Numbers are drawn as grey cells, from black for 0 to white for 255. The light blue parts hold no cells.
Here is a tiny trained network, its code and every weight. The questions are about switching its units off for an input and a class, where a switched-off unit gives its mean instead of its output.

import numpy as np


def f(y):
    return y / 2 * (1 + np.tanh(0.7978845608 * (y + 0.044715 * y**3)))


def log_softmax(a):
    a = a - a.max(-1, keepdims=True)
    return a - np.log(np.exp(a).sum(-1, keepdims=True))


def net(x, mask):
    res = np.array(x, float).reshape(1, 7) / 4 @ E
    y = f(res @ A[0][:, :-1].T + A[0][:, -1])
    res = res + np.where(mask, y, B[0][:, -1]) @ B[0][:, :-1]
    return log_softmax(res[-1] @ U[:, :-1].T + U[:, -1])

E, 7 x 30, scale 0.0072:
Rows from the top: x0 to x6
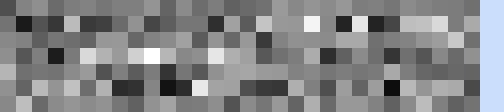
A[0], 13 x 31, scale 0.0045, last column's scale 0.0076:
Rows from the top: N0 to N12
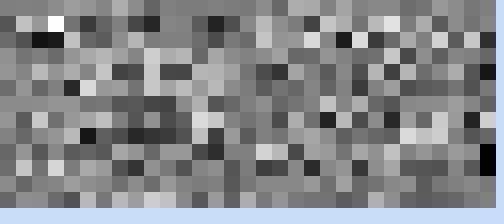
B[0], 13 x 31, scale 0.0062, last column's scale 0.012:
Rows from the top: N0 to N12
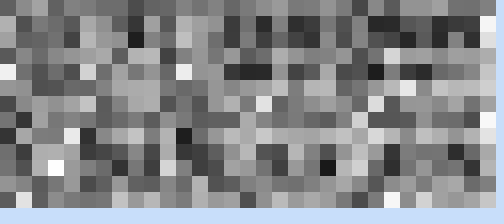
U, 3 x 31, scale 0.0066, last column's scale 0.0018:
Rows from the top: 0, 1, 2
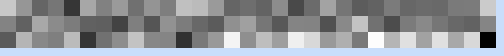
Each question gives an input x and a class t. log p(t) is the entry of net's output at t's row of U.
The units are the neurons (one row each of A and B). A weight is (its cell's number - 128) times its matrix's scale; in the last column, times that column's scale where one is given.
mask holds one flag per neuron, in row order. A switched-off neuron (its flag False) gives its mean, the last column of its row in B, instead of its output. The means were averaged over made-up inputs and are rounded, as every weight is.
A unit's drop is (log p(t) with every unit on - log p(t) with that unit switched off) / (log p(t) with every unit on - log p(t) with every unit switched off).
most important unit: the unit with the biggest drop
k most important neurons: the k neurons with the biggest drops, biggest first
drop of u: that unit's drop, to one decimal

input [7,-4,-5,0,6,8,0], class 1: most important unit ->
N7
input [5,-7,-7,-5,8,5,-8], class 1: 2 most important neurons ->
[N10; N7]
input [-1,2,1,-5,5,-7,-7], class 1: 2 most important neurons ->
[N9; N4]
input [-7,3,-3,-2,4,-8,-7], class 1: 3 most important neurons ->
[N9; N4; N5]
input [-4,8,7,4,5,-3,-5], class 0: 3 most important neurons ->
[N2; N7; N10]
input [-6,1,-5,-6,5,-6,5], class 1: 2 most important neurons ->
[N9; N4]
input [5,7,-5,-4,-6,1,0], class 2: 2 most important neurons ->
[N8; N7]
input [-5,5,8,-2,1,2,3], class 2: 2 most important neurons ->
[N8; N1]
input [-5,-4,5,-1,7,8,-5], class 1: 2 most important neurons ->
[N7; N10]
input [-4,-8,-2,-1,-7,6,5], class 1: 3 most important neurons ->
[N10; N7; N2]
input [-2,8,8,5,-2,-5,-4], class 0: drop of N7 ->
0.1
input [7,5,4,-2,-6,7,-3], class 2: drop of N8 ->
1.4
